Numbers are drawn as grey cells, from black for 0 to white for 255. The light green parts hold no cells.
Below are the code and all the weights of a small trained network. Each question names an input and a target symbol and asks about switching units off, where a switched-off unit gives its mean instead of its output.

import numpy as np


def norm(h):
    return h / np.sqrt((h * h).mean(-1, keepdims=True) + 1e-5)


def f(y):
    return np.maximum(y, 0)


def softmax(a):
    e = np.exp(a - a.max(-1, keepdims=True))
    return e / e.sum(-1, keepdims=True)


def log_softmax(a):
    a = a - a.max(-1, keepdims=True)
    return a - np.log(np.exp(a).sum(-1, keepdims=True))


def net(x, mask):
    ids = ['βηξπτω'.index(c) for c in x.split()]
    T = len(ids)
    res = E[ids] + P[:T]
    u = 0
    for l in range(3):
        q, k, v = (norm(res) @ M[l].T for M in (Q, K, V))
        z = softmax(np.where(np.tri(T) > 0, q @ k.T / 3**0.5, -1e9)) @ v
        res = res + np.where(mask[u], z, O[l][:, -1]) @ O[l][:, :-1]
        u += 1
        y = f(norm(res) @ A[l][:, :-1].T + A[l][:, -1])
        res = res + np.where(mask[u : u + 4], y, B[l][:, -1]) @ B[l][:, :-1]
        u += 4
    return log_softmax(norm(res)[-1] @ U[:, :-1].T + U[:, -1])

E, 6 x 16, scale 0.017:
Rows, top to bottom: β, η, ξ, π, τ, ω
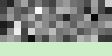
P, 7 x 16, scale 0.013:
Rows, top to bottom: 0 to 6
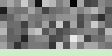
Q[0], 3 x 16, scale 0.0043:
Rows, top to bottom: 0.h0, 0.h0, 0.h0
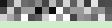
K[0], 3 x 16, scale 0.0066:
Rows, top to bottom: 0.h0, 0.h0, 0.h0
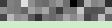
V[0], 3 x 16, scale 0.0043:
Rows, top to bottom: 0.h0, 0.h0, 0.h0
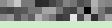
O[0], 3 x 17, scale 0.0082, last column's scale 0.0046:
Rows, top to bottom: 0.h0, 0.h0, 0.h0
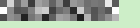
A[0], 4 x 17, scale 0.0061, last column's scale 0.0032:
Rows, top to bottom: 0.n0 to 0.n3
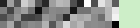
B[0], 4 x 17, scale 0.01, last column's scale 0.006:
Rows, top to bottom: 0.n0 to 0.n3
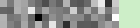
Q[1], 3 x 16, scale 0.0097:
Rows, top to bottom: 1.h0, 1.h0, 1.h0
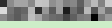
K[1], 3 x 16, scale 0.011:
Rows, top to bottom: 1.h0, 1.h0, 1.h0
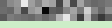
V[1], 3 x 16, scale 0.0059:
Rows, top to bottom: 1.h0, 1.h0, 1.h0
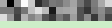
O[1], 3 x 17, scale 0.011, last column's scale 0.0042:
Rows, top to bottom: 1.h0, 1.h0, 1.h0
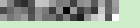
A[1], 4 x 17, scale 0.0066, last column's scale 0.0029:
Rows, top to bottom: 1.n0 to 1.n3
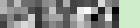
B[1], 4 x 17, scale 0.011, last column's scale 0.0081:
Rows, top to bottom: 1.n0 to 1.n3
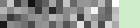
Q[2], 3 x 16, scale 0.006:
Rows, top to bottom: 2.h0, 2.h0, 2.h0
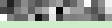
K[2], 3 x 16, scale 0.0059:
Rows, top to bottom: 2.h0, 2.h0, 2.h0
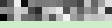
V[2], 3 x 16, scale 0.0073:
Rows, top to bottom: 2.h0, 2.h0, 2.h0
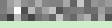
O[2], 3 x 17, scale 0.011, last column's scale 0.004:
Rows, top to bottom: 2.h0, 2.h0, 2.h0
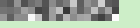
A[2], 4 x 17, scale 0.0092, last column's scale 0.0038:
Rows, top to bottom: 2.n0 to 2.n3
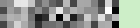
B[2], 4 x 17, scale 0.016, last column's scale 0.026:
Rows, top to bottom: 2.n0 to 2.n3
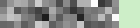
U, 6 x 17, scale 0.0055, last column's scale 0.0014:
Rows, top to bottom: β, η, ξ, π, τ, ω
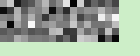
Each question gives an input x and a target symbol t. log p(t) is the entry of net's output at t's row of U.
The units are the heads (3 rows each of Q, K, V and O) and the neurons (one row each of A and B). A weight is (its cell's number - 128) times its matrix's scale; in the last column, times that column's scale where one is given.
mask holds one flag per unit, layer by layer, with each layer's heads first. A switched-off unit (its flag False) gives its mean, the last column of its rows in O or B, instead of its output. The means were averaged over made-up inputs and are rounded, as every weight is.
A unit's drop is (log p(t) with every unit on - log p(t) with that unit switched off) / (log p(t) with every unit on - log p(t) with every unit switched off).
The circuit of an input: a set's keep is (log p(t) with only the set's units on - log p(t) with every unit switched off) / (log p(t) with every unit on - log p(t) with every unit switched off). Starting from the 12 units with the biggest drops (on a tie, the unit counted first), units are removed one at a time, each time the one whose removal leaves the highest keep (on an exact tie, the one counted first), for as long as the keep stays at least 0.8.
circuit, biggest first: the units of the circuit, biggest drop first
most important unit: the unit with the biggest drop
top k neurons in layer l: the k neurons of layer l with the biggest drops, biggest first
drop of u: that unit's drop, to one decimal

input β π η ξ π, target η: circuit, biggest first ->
[1.h0 2.n2]
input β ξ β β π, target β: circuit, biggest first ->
[1.h0 2.n2]
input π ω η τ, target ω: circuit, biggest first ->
[1.h0 2.n0]
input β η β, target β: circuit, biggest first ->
[1.h0]
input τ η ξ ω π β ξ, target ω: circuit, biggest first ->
[0.h0 1.h0 2.n0]
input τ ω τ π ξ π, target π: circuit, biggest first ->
[1.h0 2.n2 1.n2]
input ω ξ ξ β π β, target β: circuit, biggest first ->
[2.n2 1.h0]
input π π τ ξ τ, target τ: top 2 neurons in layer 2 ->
[2.n1 2.n2]
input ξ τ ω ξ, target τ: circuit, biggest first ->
[1.h0 1.n3 2.n1 2.n2]
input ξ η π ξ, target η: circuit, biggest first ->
[1.h0 2.n2]
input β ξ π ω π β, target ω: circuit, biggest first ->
[2.n0 1.h0]
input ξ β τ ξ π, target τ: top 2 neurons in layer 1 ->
[1.n2 1.n3]
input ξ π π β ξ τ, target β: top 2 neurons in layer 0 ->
[0.n1 0.n0]
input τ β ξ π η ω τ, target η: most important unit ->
0.n2
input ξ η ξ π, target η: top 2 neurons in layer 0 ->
[0.n2 0.n0]
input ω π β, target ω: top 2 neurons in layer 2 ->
[2.n0 2.n2]
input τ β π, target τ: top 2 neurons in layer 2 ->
[2.n1 2.n2]
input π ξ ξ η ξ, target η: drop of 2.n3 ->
0.0
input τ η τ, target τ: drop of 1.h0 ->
1.0
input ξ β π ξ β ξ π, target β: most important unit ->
2.n2
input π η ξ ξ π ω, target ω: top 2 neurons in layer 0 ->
[0.n0 0.n3]
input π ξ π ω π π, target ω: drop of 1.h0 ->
1.1
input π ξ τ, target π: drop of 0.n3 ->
0.0
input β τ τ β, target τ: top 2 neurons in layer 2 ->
[2.n1 2.n2]
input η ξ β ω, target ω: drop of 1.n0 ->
0.1
